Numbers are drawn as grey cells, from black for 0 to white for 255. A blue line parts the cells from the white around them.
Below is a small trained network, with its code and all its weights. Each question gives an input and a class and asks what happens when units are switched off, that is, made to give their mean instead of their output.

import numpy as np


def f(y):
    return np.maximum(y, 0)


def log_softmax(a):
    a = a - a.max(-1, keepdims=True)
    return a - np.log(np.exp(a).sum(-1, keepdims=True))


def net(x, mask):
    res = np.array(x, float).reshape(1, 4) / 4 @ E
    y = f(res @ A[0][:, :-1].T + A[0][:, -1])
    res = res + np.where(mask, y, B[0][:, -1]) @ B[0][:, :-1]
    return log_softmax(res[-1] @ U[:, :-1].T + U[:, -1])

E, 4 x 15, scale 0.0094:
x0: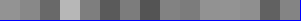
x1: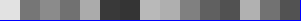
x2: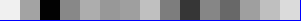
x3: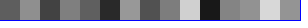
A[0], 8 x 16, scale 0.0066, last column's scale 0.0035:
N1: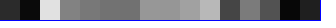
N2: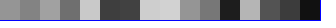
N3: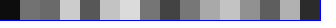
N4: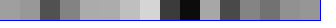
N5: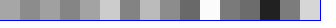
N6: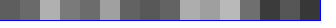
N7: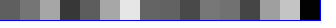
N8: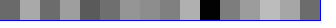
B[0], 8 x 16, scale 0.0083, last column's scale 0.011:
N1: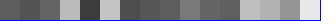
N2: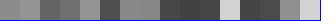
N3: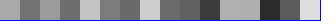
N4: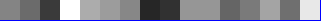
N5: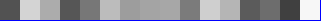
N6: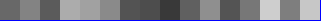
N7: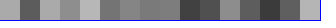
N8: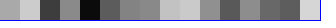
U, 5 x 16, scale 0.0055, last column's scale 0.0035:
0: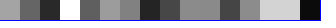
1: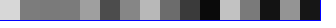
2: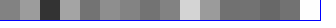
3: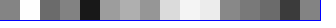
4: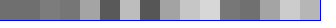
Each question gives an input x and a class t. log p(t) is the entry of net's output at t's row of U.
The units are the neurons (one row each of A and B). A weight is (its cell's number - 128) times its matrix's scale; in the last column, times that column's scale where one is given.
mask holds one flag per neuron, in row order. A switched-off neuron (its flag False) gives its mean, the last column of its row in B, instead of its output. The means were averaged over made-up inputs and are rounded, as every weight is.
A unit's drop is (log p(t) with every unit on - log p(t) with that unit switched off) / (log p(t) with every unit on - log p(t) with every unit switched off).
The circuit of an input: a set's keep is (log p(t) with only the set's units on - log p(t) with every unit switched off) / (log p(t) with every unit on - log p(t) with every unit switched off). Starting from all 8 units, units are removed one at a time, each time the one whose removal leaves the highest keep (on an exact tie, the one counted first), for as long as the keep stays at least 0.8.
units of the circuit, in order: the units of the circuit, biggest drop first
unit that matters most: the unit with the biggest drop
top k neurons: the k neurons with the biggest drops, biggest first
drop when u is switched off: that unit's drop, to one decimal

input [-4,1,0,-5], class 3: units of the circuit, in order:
[N5]
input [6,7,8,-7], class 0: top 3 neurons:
[N4, N3, N8]
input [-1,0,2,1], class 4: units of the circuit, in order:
[N1, N3, N8]
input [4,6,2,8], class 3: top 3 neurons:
[N8, N3, N4]
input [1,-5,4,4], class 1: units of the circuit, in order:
[N3, N1]
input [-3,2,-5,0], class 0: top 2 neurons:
[N1, N5]
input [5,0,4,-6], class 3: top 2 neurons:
[N5, N1]
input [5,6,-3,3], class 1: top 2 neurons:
[N2, N4]
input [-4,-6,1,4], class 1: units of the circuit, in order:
[N3, N7]
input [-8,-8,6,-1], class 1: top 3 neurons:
[N3, N7, N1]
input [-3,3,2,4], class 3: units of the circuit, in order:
[N8, N4]
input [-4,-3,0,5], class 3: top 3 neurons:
[N8, N4, N2]
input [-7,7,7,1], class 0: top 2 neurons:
[N4, N3]
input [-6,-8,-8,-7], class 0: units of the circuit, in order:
[N1]
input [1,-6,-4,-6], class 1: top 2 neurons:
[N3, N8]
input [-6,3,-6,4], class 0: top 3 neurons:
[N1, N5, N3]
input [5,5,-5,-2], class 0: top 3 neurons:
[N1, N3, N6]
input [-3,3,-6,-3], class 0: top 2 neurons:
[N1, N6]
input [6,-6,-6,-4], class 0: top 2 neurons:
[N6, N1]
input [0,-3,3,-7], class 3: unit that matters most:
N5
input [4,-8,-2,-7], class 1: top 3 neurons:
[N3, N7, N8]
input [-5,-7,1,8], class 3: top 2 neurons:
[N8, N2]
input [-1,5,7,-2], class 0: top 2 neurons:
[N4, N3]
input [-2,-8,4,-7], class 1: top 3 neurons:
[N3, N7, N8]
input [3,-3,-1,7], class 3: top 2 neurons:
[N8, N4]
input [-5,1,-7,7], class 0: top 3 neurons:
[N5, N1, N6]
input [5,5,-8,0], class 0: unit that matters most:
N1
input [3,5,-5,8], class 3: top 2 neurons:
[N8, N4]
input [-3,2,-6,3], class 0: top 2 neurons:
[N1, N5]
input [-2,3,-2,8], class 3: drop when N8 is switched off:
0.5
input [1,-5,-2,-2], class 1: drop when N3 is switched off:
0.6
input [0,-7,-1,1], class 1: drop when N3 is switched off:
0.2
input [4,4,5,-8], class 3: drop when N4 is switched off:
-0.1
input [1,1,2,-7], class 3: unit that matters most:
N5
